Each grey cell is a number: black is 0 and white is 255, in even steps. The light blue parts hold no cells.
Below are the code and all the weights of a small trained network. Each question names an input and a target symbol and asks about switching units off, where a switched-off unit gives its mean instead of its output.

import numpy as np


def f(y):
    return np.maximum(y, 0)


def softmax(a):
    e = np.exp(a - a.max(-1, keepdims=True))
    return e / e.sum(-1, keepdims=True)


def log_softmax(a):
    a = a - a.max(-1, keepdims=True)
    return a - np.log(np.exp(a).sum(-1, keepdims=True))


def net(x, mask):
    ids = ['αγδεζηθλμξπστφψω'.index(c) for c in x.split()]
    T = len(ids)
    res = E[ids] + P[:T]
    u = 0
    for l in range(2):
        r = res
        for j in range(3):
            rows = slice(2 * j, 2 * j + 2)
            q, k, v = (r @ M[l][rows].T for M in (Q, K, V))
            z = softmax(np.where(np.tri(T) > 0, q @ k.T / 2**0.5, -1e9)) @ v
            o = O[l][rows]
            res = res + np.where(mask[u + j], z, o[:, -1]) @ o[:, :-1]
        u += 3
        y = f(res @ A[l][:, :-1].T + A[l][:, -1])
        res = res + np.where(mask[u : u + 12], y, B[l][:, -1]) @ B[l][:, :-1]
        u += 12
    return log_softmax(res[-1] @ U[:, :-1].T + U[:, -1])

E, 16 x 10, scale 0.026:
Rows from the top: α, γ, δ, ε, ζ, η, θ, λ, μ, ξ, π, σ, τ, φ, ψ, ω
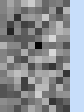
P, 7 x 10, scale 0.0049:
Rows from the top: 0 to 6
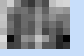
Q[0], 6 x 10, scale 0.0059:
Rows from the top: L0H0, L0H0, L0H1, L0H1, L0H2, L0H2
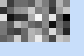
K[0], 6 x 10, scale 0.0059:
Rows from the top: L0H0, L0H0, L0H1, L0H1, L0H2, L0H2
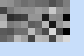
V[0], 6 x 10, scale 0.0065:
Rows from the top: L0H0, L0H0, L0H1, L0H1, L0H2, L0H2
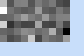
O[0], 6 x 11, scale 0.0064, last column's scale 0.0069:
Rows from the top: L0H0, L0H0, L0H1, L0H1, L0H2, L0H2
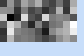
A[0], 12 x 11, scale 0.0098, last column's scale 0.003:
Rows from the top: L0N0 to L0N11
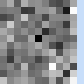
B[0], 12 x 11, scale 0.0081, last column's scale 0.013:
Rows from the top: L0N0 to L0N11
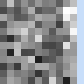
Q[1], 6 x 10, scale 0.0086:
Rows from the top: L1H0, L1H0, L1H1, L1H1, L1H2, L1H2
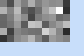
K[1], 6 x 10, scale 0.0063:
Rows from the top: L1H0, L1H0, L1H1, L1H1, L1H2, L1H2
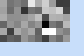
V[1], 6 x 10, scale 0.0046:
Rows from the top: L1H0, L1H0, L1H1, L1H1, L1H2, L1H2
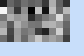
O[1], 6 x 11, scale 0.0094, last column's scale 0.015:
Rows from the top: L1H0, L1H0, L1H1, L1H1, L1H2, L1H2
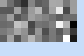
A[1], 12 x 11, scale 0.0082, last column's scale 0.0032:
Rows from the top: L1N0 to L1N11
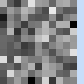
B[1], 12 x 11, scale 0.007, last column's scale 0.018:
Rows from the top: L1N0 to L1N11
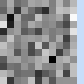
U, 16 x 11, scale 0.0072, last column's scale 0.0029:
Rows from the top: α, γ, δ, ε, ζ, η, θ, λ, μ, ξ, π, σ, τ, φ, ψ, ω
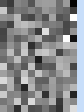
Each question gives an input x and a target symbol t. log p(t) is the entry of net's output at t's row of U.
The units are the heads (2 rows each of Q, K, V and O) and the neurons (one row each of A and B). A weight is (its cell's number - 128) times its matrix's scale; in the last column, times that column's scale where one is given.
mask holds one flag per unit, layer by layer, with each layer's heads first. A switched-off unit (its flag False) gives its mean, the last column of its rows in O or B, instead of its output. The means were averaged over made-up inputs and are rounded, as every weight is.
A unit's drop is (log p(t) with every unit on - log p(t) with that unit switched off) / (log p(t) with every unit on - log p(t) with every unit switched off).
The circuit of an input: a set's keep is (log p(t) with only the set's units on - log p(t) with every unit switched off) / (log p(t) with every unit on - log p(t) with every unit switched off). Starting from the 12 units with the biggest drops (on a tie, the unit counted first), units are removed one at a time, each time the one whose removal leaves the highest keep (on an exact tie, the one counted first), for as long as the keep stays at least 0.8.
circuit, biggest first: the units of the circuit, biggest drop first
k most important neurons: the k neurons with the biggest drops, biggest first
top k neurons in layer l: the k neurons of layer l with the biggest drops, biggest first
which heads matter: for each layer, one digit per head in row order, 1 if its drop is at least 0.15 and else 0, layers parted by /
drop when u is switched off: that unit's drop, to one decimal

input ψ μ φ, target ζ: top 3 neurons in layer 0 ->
(L0N1 L0N6 L0N5)
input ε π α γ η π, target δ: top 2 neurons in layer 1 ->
(L1N2 L1N0)
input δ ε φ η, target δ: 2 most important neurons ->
(L1N6 L0N5)
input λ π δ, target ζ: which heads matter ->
000 / 100
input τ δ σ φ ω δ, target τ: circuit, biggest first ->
(L1H0 L0H2)
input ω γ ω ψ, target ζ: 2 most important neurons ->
(L1N1 L0N0)
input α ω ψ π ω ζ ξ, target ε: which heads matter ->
000 / 101
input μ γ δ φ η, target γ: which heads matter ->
101 / 010
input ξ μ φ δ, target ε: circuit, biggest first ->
(L1H0 L0N2)
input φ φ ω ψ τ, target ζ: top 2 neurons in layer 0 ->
(L0N6 L0N7)
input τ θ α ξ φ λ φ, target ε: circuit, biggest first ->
(L1H0)
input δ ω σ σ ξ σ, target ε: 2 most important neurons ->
(L0N6 L0N2)
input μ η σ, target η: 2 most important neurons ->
(L1N8 L0N6)
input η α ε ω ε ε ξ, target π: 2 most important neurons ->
(L0N4 L0N6)
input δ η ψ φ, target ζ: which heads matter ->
000 / 101
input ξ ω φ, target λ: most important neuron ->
(L1N7)
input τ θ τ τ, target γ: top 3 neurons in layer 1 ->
(L1N3 L1N1 L1N11)
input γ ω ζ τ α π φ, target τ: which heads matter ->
001 / 101
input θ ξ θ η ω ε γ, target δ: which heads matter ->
010 / 001
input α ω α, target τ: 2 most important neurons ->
(L0N8 L1N6)
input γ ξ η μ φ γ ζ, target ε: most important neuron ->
(L0N8)
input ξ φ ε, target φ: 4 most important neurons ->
(L0N1 L1N4 L1N6 L0N3)
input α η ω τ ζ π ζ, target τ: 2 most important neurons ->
(L1N2 L1N0)
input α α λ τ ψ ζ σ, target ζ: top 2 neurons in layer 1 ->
(L1N8 L1N2)
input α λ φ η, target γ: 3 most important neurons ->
(L0N7 L1N3 L0N1)
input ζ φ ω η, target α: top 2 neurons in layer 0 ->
(L0N9 L0N4)
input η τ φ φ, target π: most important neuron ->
(L1N4)
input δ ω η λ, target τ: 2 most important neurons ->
(L0N2 L0N5)
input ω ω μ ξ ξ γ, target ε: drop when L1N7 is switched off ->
0.1
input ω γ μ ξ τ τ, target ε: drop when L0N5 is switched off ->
-0.1
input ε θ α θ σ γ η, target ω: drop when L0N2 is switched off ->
0.1
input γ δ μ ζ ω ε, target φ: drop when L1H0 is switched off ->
0.0
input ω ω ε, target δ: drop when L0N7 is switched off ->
-0.1
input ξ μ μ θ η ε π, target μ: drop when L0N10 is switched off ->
0.2
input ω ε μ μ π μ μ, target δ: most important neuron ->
(L0N8)
